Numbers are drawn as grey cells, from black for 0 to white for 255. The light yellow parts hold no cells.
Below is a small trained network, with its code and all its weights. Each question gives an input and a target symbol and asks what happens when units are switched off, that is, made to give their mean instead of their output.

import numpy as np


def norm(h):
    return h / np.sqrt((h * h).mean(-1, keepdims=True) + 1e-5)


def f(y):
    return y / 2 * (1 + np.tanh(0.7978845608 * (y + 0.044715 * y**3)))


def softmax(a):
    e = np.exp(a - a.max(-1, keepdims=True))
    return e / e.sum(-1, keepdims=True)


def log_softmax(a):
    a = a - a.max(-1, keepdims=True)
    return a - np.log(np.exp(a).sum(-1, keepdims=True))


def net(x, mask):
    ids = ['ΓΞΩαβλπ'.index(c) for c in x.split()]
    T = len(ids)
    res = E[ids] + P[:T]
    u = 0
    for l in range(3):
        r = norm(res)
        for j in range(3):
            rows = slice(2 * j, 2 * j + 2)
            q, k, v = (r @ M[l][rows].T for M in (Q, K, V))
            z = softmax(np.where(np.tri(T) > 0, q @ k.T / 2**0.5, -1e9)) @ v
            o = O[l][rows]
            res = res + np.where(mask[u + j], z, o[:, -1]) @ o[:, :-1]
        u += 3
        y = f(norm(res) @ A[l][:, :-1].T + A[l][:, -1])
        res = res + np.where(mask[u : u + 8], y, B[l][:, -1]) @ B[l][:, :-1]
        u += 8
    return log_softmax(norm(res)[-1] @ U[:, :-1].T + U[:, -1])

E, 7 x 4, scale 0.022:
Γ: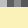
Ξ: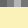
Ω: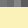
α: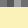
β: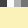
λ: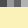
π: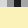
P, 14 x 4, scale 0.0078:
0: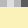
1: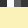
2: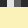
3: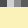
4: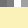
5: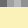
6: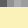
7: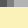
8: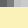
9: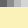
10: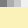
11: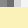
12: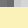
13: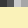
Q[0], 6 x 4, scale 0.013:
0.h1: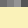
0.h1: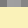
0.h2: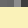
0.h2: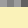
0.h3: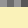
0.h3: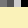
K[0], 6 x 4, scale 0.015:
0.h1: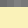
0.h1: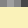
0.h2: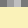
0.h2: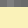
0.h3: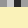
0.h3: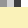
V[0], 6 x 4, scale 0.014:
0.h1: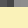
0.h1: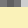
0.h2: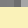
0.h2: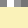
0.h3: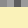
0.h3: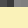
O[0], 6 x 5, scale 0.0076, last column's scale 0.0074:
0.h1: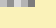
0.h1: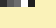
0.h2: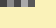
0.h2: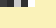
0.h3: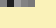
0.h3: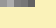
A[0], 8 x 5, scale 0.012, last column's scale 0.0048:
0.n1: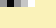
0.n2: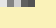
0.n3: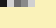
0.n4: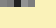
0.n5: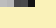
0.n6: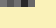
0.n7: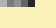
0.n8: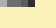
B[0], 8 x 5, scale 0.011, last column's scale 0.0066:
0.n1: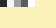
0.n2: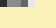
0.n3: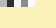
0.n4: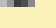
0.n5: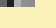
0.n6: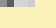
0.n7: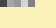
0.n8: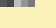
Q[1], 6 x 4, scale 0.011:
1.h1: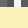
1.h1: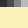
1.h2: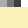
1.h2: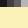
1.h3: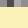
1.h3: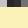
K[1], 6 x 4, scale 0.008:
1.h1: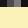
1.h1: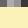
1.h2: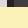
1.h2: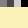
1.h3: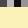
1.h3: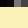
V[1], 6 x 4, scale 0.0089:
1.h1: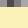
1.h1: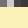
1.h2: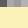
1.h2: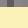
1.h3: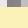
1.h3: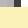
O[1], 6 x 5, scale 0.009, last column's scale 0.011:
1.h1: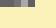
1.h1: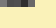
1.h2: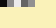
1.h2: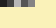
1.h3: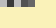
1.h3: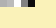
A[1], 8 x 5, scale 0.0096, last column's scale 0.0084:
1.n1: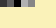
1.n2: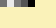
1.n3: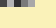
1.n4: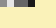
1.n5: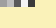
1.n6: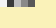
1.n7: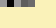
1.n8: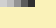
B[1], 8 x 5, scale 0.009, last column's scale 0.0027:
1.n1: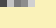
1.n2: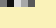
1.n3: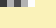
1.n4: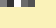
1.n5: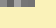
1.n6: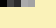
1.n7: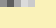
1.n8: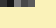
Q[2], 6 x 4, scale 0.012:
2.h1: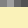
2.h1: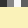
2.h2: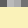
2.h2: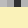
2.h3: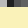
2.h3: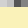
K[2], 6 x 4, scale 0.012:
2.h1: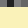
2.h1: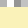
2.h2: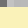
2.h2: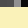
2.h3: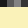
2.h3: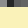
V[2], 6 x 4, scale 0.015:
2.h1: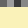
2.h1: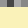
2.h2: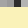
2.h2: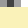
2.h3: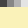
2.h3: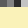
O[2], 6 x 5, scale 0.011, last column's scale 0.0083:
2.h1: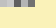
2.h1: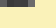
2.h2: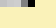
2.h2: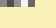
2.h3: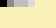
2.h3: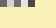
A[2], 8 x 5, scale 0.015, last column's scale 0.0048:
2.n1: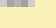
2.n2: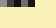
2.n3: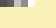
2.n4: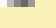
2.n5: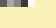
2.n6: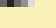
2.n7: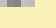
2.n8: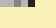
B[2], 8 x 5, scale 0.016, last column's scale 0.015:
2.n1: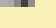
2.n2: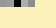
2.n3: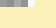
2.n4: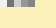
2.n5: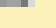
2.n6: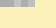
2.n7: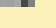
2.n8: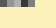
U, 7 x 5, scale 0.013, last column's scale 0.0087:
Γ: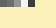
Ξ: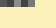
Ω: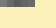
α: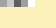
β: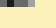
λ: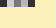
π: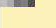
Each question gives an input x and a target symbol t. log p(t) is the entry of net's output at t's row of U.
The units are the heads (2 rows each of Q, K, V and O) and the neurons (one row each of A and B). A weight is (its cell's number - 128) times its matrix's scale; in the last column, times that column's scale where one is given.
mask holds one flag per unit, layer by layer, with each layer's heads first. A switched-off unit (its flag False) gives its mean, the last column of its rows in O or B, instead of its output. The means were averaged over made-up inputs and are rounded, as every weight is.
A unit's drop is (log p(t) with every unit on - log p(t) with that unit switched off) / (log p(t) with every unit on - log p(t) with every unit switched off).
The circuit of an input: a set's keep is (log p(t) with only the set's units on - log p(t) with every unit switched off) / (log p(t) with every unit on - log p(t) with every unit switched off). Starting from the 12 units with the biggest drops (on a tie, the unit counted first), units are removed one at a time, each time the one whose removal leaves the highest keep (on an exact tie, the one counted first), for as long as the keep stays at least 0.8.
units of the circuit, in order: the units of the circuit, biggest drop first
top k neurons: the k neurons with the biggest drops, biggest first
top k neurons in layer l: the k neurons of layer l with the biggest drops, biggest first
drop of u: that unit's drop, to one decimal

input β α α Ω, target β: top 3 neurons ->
[0.n6; 0.n1; 1.n6]
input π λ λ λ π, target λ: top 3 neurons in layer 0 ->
[0.n3; 0.n1; 0.n8]
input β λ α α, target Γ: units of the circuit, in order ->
[0.n6; 0.n1; 1.n7]
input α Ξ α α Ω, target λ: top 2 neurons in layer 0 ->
[0.n2; 0.n3]
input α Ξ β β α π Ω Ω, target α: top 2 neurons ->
[1.n1; 0.n3]
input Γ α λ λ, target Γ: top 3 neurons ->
[0.n3; 0.n1; 0.n6]
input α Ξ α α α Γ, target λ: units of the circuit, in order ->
[1.h3; 0.n3]
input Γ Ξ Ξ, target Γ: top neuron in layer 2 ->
[2.n6]
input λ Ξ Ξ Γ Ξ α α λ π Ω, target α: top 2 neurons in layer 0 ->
[0.n3; 0.n1]
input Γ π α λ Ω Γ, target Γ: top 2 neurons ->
[0.n3; 0.n1]
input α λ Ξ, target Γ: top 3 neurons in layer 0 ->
[0.n1; 0.n3; 0.n2]
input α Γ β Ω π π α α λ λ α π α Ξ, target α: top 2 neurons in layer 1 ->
[1.n6; 1.n1]
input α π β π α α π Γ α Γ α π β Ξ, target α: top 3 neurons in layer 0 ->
[0.n1; 0.n3; 0.n2]
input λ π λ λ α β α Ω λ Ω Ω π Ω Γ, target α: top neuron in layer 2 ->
[2.n1]
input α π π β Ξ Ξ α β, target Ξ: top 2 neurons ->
[0.n3; 0.n4]
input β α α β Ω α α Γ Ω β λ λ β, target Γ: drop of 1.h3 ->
-0.1
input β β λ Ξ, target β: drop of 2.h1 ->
0.3
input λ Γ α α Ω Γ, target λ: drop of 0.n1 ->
0.1
